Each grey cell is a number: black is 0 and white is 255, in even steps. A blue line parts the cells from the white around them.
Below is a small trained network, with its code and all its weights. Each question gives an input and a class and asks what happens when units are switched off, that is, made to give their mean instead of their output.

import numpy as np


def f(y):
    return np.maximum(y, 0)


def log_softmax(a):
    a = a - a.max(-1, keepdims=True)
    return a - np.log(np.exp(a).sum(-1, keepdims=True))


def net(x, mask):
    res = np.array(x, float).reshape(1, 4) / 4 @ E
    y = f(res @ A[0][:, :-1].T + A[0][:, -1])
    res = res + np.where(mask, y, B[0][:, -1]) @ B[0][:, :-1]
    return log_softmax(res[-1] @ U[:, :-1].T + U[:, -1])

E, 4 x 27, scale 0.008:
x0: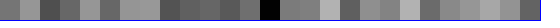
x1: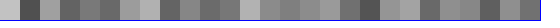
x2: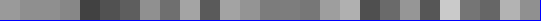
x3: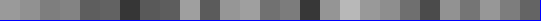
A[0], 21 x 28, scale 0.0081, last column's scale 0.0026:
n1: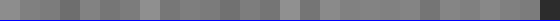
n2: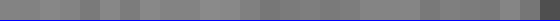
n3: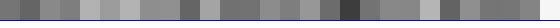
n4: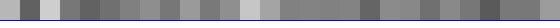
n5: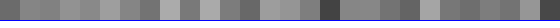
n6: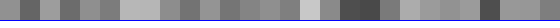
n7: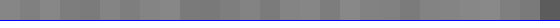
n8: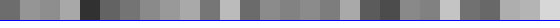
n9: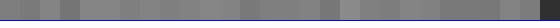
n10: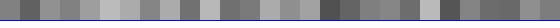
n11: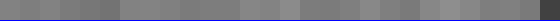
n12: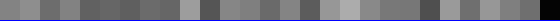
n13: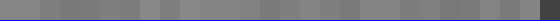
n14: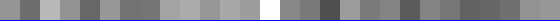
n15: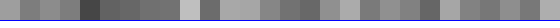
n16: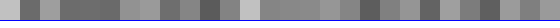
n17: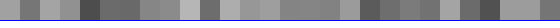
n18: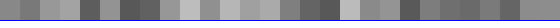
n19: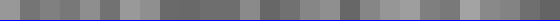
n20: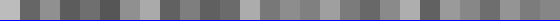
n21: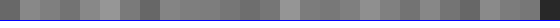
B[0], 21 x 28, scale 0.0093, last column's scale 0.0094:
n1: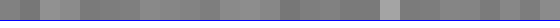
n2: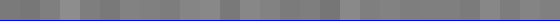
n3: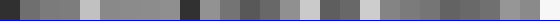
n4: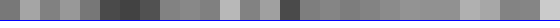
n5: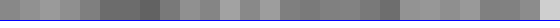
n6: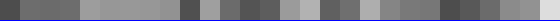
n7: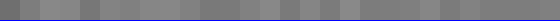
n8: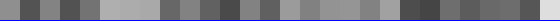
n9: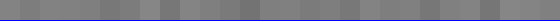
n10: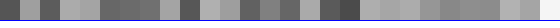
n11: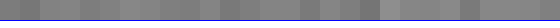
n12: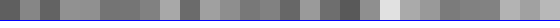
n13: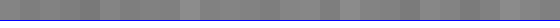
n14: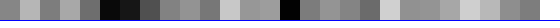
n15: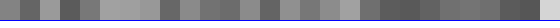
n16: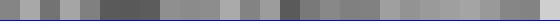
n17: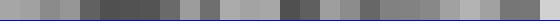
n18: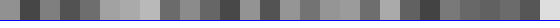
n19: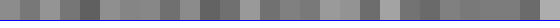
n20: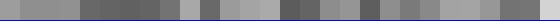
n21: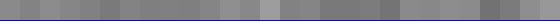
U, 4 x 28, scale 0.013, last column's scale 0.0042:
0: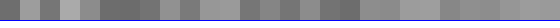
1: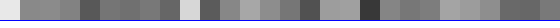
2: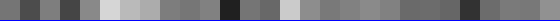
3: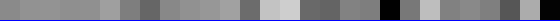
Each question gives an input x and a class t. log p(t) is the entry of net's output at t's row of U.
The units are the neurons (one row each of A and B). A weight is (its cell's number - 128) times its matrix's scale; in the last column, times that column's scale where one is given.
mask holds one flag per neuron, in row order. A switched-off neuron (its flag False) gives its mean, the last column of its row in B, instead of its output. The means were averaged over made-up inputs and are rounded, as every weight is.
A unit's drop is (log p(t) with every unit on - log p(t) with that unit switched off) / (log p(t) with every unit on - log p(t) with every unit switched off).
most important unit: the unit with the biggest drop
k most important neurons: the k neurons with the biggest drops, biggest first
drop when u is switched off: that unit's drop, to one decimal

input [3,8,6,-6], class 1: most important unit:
n20
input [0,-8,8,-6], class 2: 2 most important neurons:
(n14, n8)
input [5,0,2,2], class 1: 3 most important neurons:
(n3, n10, n6)
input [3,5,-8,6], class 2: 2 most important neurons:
(n14, n17)
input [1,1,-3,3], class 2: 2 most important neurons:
(n14, n17)
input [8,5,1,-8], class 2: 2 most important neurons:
(n14, n6)
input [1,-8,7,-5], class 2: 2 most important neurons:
(n14, n8)
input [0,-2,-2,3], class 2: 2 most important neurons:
(n14, n17)
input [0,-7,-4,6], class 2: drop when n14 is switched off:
0.6
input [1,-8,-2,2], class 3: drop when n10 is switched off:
0.2
